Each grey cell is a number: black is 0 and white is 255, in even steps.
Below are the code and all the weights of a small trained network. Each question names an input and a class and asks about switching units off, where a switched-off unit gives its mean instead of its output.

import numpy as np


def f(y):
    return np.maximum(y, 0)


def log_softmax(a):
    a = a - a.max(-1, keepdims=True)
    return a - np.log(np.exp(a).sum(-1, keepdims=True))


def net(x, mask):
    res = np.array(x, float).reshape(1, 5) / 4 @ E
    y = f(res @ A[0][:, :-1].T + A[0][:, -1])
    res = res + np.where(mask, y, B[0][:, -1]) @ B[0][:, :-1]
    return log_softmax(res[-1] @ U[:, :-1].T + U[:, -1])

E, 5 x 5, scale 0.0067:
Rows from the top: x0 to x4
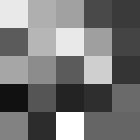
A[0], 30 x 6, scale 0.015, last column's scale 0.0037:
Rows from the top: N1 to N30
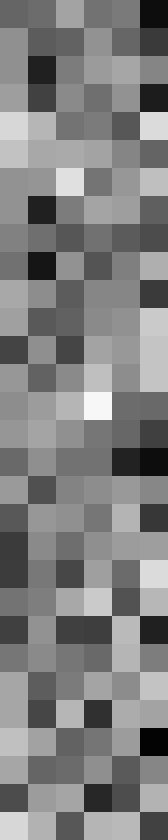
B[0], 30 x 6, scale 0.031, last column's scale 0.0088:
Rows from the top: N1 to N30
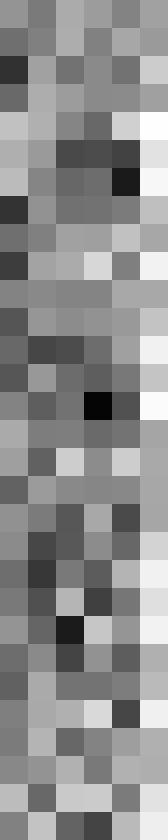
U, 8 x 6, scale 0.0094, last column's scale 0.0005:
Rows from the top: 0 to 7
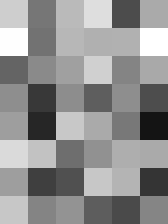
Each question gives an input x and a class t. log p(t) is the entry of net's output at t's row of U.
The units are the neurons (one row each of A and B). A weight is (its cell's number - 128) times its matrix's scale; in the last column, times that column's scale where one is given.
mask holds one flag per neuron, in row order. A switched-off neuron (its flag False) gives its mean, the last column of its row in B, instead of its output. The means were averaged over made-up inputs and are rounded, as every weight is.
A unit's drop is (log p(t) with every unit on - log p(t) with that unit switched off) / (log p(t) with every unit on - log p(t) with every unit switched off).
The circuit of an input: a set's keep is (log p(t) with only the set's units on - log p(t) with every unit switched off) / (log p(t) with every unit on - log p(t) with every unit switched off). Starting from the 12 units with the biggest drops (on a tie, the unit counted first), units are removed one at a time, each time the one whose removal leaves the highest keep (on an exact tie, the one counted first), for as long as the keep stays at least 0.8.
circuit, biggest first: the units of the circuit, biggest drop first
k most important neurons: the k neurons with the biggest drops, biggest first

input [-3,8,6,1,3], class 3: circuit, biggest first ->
N22
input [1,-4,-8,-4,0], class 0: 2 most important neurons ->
N26; N7
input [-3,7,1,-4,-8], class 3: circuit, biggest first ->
N26; N22
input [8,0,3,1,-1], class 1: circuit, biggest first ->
N17; N3
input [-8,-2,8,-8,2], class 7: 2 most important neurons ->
N6; N21
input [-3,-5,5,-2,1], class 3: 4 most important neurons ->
N26; N10; N29; N23
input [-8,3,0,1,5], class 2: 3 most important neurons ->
N10; N3; N8
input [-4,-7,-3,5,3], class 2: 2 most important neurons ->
N10; N3
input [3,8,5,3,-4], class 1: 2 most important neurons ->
N17; N5
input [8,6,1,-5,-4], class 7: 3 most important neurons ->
N15; N7; N6
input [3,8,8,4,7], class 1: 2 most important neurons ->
N17; N29
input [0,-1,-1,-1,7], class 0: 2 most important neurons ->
N7; N26
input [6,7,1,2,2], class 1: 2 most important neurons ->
N29; N17
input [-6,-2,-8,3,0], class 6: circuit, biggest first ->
N23
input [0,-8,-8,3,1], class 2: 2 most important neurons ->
N26; N10
